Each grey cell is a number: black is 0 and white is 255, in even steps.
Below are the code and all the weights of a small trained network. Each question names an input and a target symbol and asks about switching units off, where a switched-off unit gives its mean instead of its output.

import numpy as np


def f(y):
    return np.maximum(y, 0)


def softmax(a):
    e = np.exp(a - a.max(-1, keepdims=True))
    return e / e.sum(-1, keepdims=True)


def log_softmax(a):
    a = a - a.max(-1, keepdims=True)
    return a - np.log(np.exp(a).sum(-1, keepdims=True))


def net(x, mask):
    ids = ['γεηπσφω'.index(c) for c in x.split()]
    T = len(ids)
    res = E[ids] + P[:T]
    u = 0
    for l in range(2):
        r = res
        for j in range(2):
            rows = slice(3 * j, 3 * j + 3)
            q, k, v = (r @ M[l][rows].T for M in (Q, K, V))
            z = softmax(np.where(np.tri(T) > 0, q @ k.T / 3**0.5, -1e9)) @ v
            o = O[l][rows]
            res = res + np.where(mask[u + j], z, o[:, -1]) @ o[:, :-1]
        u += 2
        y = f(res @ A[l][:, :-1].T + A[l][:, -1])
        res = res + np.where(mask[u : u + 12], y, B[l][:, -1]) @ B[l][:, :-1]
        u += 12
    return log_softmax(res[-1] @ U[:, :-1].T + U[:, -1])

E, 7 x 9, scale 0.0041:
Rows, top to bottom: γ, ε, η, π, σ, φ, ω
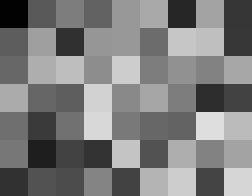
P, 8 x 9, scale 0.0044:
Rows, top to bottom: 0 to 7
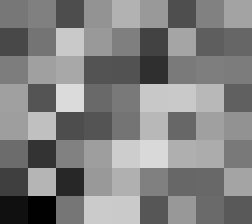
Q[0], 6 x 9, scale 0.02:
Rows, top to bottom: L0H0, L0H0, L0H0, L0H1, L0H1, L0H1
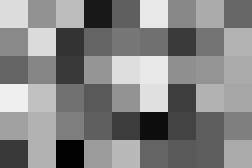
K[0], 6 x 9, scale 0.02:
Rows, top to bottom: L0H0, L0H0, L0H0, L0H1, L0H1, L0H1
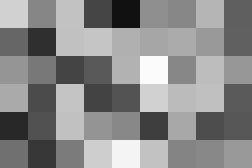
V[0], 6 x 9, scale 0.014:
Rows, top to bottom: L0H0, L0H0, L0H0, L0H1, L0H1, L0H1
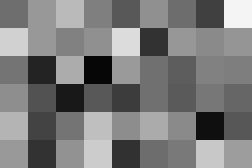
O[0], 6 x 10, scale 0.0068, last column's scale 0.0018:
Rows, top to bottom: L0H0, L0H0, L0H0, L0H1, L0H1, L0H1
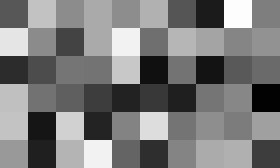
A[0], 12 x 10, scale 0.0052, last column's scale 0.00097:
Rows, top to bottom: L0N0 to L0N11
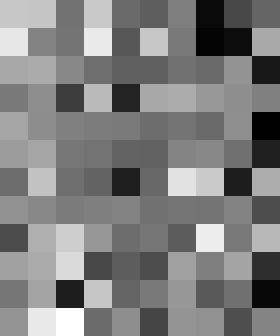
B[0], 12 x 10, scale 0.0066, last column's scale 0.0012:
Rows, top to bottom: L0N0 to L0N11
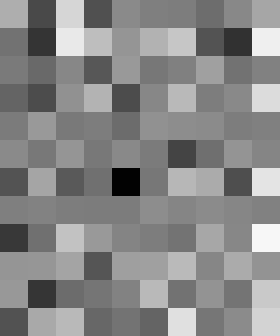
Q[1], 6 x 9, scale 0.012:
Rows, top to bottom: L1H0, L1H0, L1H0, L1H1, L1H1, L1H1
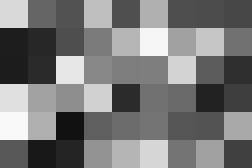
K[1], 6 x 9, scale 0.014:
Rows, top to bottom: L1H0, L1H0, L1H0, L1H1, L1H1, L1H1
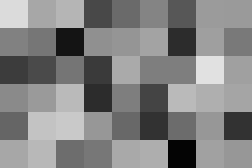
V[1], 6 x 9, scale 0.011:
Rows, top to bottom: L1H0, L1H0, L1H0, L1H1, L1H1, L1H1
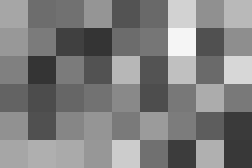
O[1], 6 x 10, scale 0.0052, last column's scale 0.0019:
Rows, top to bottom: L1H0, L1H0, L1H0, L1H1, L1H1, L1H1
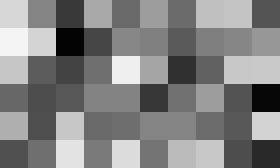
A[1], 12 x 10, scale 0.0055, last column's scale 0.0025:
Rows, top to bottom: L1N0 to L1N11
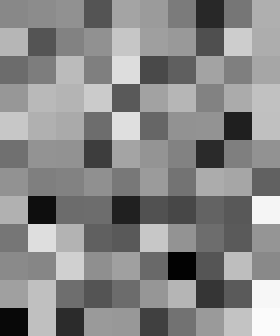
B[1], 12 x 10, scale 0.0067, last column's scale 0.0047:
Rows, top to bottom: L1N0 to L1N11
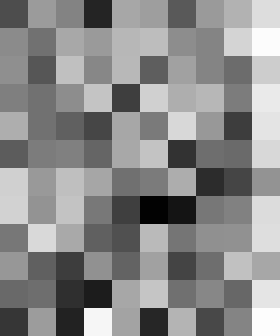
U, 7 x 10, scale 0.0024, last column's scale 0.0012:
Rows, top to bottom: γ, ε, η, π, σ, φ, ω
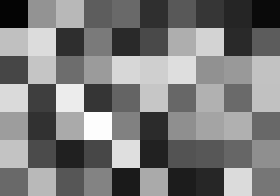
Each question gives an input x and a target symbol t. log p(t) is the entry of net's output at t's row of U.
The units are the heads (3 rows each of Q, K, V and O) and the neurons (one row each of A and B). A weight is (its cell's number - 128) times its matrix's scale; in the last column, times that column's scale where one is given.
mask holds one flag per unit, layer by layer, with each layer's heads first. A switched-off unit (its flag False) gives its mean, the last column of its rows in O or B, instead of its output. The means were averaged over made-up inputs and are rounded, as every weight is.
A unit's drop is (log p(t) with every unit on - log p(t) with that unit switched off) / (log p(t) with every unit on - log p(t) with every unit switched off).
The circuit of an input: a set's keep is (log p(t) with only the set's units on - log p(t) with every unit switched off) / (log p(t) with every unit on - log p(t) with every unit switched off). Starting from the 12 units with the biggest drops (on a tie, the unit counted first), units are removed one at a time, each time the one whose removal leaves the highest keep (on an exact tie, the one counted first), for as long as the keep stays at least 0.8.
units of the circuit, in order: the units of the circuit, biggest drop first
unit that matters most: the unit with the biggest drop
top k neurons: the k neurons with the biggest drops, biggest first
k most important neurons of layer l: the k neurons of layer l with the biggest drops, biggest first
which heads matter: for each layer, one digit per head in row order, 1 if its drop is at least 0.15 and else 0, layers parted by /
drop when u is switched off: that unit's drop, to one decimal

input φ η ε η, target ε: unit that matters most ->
L0H1
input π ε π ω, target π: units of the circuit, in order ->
L0H1, L1H1, L1N11
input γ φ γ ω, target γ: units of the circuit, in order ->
L0H0, L1H0
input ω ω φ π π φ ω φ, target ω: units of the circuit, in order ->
L0H0, L1H1, L1N4
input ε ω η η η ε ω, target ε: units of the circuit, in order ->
L0H0, L1H0, L0N6, L0H1
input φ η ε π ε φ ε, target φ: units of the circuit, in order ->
L0H0, L1H0, L1N3
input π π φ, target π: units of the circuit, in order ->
L0H1, L1H1, L1N11
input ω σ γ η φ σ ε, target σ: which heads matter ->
01 / 00
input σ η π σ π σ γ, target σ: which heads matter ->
01 / 10
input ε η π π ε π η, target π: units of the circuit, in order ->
L0H1, L1N11
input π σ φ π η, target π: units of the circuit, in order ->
L0H1, L1H1, L1N11
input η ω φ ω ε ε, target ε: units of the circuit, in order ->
L0H0, L0N6, L1H0, L0H1
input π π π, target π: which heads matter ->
01 / 01
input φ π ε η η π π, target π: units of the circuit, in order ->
L0H1, L1N11
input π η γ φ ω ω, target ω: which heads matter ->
10 / 00
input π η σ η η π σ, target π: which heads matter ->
11 / 01
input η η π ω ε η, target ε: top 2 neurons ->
L0N6, L1N1
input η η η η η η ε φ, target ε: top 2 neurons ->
L0N6, L1N1
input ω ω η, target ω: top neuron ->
L1N9
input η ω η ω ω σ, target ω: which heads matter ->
11 / 01
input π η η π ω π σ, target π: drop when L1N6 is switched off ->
0.0
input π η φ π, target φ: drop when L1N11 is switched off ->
-0.1
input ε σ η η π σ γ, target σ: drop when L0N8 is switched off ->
0.1
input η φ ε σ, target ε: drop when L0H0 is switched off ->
0.4
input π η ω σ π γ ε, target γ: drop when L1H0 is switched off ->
0.4
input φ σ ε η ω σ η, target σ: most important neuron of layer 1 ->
L1N10
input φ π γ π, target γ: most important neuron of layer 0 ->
L0N8
